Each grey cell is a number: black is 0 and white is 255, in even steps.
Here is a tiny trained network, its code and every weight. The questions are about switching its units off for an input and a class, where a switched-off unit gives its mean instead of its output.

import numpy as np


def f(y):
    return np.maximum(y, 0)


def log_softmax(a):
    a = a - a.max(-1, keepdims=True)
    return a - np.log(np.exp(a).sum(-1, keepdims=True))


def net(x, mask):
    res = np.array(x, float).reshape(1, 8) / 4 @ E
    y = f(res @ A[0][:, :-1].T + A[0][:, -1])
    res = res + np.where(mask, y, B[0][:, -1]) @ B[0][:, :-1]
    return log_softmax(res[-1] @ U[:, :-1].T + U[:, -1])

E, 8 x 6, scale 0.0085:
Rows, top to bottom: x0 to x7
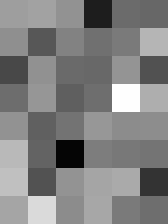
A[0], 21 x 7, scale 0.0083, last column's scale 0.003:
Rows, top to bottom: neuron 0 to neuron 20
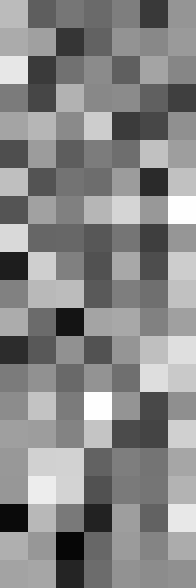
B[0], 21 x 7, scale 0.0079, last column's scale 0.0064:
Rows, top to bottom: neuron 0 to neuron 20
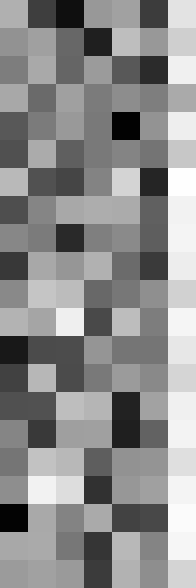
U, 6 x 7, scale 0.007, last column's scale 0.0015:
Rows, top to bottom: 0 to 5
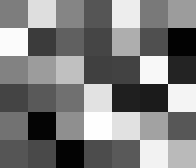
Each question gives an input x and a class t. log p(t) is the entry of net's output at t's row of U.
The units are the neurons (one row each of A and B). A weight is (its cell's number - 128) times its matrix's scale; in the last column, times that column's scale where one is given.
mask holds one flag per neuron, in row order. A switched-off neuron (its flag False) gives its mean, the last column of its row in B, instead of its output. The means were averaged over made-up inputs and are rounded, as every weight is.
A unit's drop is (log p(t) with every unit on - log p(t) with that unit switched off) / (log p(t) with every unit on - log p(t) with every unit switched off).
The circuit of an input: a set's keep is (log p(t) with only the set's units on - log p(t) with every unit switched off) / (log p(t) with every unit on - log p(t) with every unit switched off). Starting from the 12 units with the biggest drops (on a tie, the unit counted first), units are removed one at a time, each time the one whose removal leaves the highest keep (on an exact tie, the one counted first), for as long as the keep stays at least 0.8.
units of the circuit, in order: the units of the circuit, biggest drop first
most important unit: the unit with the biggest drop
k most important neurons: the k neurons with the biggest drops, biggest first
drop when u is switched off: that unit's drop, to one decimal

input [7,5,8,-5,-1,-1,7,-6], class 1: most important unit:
neuron 6
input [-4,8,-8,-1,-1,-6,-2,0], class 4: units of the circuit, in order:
[neuron 4; neuron 17]
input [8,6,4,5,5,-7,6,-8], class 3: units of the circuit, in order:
[neuron 18; neuron 12]
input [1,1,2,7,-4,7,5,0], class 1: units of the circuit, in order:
[neuron 6; neuron 17]
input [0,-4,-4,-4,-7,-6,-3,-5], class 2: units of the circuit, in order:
[neuron 17; neuron 6]
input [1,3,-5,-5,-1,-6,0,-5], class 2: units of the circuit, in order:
[neuron 6; neuron 0]
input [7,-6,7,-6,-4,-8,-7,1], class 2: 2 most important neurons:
[neuron 17; neuron 16]
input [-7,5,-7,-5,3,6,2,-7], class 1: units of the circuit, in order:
[neuron 11; neuron 18]
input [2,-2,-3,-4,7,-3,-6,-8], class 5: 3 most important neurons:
[neuron 9; neuron 15; neuron 7]
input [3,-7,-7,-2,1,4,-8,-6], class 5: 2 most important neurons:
[neuron 17; neuron 11]
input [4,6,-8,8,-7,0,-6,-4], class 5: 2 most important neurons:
[neuron 12; neuron 11]
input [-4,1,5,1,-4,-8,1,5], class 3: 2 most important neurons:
[neuron 9; neuron 18]
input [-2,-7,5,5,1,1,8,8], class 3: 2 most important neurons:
[neuron 14; neuron 15]
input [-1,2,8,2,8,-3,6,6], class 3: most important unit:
neuron 14
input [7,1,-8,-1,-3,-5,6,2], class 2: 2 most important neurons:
[neuron 17; neuron 4]
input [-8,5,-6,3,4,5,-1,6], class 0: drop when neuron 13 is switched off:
0.1
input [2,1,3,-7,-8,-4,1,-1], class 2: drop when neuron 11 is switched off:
-0.1
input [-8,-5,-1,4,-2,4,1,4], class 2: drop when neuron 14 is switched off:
0.7
